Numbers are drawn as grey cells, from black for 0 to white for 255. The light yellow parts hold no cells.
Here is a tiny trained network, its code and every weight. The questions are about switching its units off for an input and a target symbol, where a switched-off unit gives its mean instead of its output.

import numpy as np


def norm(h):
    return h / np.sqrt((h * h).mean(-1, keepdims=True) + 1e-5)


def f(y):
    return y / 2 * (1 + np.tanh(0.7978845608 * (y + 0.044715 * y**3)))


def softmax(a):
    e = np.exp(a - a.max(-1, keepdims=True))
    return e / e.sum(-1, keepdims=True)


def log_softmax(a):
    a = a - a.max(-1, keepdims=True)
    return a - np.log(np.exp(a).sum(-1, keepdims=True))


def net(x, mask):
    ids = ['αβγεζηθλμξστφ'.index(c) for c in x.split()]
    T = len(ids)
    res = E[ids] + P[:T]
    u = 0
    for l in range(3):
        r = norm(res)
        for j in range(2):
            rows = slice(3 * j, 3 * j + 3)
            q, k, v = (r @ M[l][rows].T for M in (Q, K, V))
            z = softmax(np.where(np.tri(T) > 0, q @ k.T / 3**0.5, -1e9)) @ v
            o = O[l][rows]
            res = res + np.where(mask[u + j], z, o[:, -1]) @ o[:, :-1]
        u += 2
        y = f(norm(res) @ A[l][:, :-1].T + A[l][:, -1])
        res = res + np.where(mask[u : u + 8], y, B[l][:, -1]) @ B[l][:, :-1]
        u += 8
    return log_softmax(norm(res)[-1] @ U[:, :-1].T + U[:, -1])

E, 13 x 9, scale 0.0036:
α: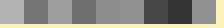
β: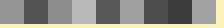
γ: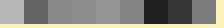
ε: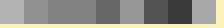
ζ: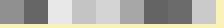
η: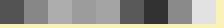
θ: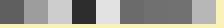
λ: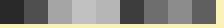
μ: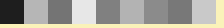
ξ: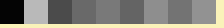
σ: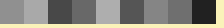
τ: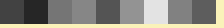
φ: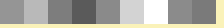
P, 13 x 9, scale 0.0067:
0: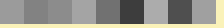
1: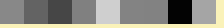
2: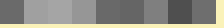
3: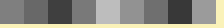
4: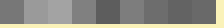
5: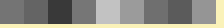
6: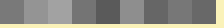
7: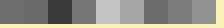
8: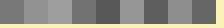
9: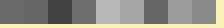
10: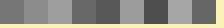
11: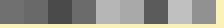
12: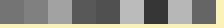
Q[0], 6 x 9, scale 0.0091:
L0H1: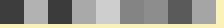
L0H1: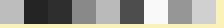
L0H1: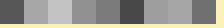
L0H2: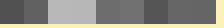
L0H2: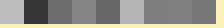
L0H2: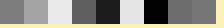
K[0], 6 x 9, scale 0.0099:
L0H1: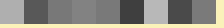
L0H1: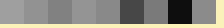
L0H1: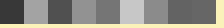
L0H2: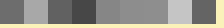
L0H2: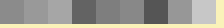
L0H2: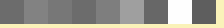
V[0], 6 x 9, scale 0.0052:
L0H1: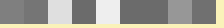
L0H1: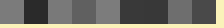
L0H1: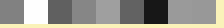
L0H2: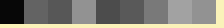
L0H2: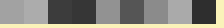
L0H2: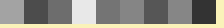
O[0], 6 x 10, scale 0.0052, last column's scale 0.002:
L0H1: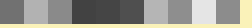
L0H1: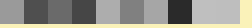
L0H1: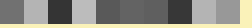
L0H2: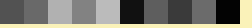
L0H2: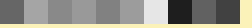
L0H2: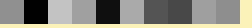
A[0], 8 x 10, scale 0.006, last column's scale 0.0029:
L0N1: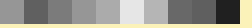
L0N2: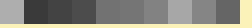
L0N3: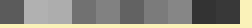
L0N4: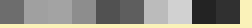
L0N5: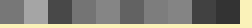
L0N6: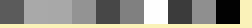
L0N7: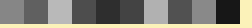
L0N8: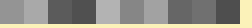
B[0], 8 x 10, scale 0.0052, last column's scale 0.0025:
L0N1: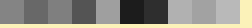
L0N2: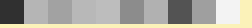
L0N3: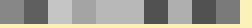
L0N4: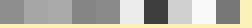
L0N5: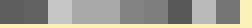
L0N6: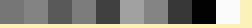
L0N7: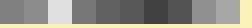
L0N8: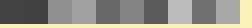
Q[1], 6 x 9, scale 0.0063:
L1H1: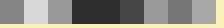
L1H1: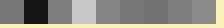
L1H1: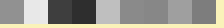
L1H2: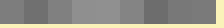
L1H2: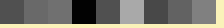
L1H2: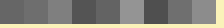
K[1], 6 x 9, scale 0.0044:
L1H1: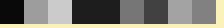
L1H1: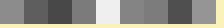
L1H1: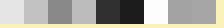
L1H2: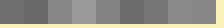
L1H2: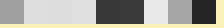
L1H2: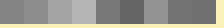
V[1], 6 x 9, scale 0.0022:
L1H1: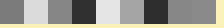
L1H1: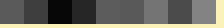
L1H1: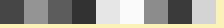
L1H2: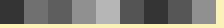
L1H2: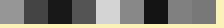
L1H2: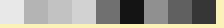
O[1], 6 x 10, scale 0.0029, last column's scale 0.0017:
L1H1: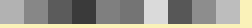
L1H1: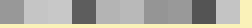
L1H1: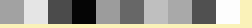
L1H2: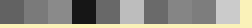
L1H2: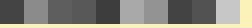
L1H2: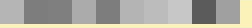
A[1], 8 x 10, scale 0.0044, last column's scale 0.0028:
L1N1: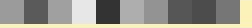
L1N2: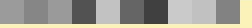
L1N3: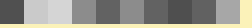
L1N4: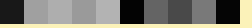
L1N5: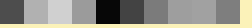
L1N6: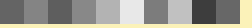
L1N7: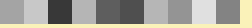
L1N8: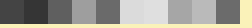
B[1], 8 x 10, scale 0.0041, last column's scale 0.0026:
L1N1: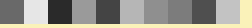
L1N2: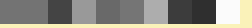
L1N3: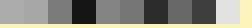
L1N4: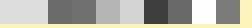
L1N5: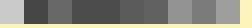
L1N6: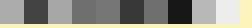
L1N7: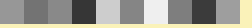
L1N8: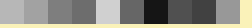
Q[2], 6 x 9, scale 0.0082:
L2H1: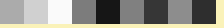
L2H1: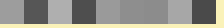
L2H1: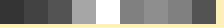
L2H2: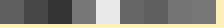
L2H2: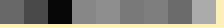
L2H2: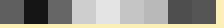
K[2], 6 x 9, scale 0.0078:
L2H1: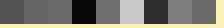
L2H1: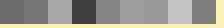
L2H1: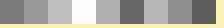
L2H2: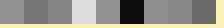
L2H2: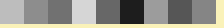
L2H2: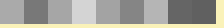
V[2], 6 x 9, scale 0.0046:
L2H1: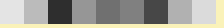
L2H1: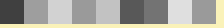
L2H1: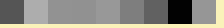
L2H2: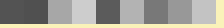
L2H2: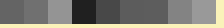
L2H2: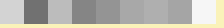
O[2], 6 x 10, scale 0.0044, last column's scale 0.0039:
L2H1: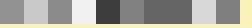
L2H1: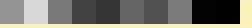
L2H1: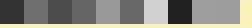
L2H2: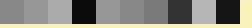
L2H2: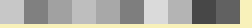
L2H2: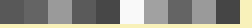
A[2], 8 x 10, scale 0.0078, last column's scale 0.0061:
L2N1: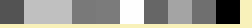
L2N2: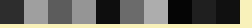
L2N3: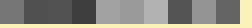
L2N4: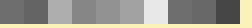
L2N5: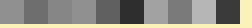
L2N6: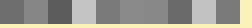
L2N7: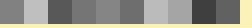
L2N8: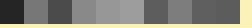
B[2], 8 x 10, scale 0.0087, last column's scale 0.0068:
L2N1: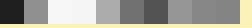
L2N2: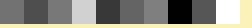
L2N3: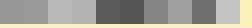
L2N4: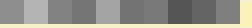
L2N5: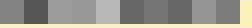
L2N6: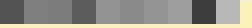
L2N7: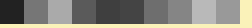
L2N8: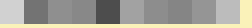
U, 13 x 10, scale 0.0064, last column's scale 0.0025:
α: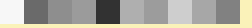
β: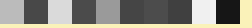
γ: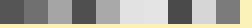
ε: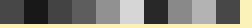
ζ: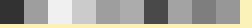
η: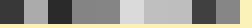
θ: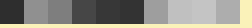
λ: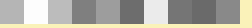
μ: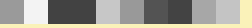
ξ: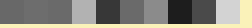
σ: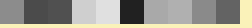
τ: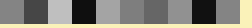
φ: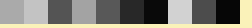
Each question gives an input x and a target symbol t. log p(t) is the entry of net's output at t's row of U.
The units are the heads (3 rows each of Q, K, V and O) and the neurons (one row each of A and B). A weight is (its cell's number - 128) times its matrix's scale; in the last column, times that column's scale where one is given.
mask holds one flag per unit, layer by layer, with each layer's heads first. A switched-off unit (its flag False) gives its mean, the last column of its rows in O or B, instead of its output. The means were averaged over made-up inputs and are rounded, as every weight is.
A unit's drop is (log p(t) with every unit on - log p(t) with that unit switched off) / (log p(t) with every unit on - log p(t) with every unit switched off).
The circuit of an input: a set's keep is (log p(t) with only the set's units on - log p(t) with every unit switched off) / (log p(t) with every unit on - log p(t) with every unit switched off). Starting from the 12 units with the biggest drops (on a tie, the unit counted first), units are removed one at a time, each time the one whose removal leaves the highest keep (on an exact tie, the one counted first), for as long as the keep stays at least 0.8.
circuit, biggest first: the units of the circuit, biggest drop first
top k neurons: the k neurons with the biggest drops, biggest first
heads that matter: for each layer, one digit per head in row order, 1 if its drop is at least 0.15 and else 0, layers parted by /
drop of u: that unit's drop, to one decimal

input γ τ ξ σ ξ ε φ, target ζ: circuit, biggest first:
(L0N4 L2N1)
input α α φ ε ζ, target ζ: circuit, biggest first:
(L0H1 L2N1)
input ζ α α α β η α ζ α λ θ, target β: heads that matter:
11 / 00 / 00
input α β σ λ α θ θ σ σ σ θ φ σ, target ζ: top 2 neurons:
(L0N4 L2N1)
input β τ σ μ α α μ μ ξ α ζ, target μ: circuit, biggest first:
(L0H2 L1N4 L2N2)
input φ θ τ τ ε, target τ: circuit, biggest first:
(L0H1 L2N2)
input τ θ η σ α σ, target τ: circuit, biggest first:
(L0H1 L2H1)
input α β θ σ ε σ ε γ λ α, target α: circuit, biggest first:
(L2N2 L2N8)
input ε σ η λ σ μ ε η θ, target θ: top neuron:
(L2N7)
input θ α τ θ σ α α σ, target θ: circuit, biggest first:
(L2N7 L0H1 L2N2)
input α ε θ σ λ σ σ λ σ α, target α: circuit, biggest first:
(L2N2 L2N8)
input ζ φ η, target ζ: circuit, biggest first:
(L0H1 L0N4 L2N1)
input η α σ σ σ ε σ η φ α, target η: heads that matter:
00 / 00 / 10
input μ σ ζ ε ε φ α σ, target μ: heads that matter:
10 / 00 / 11
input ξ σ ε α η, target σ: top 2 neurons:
(L2N5 L0N2)
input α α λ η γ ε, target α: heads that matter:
01 / 00 / 00
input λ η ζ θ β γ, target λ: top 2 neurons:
(L2N3 L2N2)
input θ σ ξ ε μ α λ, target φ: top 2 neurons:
(L2N2 L0N2)
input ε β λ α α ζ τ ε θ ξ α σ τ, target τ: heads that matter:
00 / 00 / 00
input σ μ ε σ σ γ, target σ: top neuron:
(L2N2)
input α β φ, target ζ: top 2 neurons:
(L2N1 L0N4)
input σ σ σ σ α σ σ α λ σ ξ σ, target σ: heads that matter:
01 / 00 / 00
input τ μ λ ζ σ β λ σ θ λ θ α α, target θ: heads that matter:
11 / 00 / 00
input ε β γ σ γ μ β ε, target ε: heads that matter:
10 / 00 / 00
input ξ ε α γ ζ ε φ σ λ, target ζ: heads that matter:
00 / 00 / 00
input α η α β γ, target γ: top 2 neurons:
(L0N6 L2N2)
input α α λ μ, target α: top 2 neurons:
(L1N7 L0N2)
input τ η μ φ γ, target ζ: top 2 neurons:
(L0N4 L0N3)
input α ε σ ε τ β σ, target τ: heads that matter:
10 / 00 / 00
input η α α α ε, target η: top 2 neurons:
(L2N6 L2N2)
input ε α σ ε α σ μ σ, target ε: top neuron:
(L2N2)
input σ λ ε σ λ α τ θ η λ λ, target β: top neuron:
(L1N4)
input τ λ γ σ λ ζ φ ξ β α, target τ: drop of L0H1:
0.9
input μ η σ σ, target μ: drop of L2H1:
0.2
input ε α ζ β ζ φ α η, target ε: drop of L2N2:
0.2
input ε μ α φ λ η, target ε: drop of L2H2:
0.2
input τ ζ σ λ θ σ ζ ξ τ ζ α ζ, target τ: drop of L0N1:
0.0
